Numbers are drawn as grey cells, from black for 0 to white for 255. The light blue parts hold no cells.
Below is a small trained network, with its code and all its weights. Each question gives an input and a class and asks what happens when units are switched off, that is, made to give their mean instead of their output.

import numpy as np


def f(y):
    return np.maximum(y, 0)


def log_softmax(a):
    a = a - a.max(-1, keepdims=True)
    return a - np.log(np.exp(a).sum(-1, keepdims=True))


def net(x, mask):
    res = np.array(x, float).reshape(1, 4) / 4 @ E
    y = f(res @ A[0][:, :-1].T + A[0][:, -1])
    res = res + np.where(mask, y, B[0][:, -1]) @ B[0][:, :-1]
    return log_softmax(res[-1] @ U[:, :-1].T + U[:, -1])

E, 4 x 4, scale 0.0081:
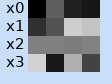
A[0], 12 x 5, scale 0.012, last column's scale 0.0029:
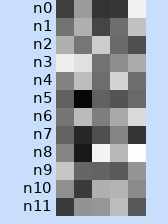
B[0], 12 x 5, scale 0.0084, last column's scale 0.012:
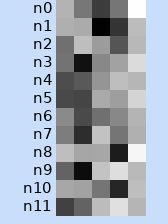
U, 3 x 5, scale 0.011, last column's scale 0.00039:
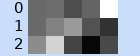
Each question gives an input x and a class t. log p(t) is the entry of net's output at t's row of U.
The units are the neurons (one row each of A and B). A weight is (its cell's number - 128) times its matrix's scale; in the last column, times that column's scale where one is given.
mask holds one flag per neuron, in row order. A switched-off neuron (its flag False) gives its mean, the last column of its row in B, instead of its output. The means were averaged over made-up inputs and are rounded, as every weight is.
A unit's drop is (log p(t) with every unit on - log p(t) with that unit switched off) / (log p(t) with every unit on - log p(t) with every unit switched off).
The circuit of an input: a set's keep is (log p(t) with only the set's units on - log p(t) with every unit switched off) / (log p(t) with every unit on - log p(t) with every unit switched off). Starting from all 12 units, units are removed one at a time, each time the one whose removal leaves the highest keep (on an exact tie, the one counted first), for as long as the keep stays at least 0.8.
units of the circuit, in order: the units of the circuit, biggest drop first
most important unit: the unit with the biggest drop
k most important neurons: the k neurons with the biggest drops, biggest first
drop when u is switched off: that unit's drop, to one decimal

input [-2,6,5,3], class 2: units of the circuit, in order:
(n8; n10)
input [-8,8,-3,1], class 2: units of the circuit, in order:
(n8; n10)
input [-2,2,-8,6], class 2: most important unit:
n8
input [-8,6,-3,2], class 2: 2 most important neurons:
(n8; n10)
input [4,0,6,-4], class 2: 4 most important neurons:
(n3; n9; n1; n5)
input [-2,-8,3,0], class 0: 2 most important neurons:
(n3; n8)
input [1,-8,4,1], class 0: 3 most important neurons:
(n9; n8; n3)
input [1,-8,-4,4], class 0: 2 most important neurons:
(n9; n8)
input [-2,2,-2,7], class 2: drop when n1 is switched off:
-0.1
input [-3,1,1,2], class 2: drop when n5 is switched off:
0.2
